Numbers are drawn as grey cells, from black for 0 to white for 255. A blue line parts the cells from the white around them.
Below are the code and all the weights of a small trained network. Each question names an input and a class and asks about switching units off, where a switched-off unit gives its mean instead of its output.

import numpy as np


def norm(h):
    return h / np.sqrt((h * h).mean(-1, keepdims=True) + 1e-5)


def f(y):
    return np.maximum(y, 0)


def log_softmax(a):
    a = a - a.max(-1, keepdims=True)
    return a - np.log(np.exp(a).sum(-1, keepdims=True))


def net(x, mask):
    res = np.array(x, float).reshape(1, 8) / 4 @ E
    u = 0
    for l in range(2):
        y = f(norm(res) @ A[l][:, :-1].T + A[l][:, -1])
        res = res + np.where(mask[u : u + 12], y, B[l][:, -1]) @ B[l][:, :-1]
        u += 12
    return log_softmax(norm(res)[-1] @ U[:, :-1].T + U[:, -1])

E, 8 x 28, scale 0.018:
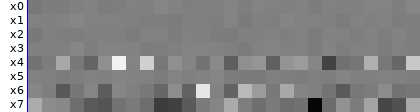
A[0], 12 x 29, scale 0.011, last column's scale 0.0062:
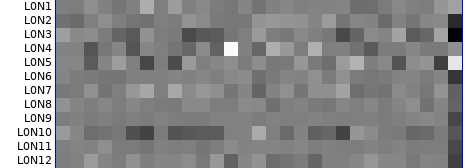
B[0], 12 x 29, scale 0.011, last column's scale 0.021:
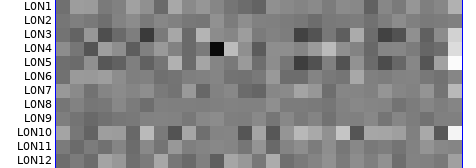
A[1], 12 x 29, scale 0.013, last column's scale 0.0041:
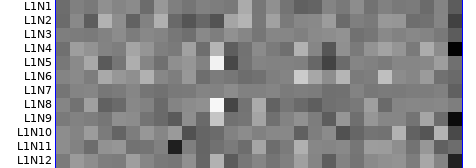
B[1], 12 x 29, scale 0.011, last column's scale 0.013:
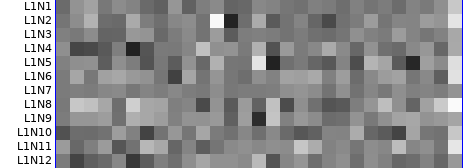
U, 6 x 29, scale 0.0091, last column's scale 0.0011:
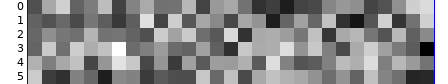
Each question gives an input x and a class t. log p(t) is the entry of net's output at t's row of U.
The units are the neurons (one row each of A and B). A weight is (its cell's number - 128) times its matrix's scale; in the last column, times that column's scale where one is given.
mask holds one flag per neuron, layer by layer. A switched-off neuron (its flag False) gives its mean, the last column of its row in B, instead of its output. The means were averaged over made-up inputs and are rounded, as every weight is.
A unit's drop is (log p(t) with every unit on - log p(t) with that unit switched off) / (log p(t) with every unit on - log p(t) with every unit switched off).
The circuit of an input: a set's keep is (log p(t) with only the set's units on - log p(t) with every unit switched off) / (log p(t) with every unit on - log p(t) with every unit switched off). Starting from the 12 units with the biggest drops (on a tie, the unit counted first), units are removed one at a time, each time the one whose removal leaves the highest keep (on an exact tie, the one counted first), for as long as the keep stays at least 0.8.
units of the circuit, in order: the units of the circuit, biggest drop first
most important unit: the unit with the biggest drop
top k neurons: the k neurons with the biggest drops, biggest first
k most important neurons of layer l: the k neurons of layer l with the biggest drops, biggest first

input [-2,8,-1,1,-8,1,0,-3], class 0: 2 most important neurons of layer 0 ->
(L0N5 L0N4)
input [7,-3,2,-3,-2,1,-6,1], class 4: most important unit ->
L0N3
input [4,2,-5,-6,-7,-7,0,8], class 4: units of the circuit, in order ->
(L0N10 L0N4 L1N9)
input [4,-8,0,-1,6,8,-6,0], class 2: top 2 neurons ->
(L0N5 L0N4)
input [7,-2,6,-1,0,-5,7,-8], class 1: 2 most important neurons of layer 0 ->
(L0N10 L0N5)
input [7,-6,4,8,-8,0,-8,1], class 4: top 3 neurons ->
(L0N10 L0N3 L0N4)
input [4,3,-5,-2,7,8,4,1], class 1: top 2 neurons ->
(L0N10 L1N10)
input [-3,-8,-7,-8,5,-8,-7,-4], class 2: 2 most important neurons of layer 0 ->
(L0N4 L0N5)
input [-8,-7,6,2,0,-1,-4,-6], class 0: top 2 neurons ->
(L0N10 L0N4)
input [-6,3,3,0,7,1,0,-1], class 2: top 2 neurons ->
(L0N4 L0N5)
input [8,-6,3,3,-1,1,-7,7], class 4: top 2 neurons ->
(L0N10 L0N5)
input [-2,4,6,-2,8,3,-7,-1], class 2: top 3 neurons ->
(L0N5 L0N4 L0N3)
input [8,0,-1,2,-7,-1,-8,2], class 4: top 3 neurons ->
(L0N10 L0N4 L0N3)
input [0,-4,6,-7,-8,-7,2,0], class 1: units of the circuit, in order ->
(L0N5)
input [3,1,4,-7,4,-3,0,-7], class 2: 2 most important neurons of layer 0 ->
(L0N4 L0N10)
